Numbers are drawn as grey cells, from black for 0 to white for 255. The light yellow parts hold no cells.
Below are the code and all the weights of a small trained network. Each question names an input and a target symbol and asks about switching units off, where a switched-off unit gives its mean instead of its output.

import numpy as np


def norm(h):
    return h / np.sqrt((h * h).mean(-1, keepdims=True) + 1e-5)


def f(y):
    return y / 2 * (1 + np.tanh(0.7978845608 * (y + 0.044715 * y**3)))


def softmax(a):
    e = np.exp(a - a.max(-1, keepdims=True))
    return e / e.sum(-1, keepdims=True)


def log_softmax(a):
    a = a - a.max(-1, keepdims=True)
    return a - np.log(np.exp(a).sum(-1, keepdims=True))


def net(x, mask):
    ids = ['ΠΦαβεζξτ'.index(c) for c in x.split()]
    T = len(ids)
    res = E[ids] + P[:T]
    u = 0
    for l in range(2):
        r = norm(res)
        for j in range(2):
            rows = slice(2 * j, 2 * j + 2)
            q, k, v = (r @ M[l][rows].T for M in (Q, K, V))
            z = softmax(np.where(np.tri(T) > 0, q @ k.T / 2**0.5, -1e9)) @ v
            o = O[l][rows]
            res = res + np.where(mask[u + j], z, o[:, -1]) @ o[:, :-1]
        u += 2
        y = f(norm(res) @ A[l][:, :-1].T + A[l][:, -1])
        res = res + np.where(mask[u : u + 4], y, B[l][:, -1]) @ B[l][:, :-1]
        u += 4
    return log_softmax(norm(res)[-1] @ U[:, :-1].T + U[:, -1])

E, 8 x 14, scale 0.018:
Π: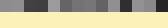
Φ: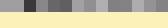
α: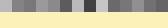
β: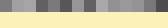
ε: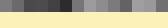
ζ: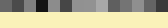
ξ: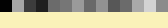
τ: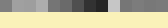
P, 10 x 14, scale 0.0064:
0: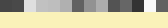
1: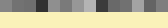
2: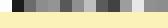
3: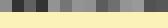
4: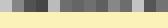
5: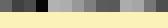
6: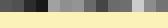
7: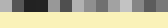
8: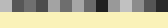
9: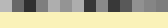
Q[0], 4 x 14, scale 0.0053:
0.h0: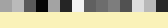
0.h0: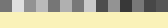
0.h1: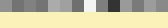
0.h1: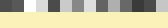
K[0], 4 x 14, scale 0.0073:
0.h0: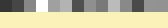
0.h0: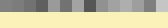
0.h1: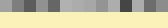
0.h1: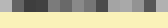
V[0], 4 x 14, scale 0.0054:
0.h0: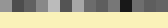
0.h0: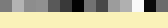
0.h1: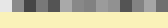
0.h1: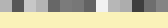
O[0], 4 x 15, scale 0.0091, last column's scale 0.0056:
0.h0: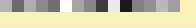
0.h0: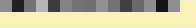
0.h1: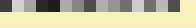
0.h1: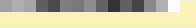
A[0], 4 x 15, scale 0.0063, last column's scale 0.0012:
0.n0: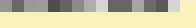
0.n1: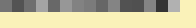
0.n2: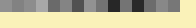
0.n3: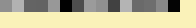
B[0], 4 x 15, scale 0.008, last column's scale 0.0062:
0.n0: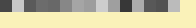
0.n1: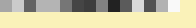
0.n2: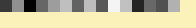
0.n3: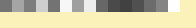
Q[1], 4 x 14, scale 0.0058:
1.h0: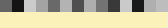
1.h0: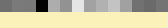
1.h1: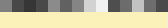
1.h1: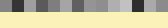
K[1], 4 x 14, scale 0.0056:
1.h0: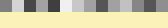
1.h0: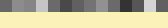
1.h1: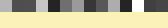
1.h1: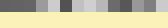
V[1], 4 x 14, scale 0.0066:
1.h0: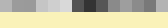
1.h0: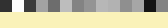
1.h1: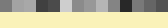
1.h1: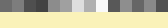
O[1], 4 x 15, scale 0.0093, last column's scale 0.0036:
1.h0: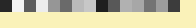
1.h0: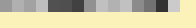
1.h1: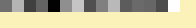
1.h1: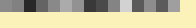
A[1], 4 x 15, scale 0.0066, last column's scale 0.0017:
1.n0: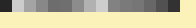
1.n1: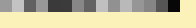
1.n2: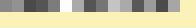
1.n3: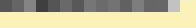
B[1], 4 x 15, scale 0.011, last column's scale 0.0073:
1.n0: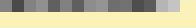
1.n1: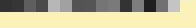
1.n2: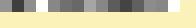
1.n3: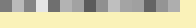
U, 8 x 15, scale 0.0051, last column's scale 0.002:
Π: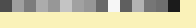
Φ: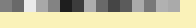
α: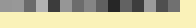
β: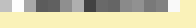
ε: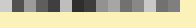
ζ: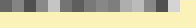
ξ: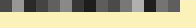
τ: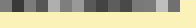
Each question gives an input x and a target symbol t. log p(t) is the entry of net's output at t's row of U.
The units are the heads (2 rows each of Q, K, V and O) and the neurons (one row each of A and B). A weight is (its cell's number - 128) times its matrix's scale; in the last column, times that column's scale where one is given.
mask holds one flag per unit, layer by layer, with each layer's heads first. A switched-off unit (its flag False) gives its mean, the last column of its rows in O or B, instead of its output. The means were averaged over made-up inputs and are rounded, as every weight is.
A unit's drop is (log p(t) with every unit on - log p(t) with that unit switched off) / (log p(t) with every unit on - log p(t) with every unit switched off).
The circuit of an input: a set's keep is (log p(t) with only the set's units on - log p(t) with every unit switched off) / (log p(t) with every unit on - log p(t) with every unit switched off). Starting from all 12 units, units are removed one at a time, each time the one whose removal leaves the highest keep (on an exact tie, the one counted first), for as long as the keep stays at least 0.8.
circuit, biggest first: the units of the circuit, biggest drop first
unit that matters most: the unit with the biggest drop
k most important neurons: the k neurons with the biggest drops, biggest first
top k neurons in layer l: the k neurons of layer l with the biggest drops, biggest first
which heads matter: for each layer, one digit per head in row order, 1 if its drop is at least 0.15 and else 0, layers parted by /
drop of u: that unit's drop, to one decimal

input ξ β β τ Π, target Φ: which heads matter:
00 / 01
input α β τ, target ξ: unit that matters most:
0.h1
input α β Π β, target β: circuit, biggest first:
0.h0; 1.n1
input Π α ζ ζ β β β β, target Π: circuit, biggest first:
0.h0; 0.h1
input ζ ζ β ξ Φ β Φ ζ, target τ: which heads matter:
10 / 10
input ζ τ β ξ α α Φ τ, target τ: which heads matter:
11 / 10
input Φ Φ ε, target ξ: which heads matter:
11 / 10
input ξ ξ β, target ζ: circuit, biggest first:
0.h1; 0.h0
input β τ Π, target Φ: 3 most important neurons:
0.n1; 0.n3; 1.n1
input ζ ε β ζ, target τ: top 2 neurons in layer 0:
0.n1; 0.n0
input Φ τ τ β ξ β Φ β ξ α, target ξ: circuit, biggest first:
0.h1; 1.n1
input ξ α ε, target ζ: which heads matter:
11 / 01
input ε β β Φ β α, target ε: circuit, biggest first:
1.h0; 0.h1
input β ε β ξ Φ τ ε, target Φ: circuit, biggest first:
1.h1
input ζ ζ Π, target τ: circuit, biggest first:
0.h0; 1.h0; 0.n3; 0.n0
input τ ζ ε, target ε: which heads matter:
10 / 10
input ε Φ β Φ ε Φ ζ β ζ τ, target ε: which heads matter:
01 / 10
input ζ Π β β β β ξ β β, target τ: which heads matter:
11 / 10
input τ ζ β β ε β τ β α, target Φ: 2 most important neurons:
0.n1; 0.n3
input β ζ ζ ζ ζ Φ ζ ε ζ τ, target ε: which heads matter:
00 / 10
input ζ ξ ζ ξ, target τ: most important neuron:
0.n3
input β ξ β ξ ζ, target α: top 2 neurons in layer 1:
1.n2; 1.n1
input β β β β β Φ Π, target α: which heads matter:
11 / 00
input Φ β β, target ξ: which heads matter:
11 / 00
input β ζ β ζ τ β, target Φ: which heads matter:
10 / 01
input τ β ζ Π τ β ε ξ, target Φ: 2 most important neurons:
0.n1; 0.n2
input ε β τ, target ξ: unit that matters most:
0.h0
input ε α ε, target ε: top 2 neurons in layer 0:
0.n1; 0.n3
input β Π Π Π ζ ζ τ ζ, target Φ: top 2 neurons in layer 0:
0.n3; 0.n1
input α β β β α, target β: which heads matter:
11 / 00
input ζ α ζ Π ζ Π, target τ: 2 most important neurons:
0.n3; 0.n0
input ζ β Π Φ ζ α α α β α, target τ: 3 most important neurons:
0.n3; 0.n1; 0.n0
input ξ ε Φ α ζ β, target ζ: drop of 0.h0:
0.3
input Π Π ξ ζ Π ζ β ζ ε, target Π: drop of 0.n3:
0.0
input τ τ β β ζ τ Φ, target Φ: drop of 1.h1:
1.3
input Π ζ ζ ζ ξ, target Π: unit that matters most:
0.h0
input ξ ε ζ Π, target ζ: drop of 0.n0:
0.1
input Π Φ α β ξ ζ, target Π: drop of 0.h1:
0.4
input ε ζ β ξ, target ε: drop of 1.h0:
0.7
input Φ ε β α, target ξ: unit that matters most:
0.h1
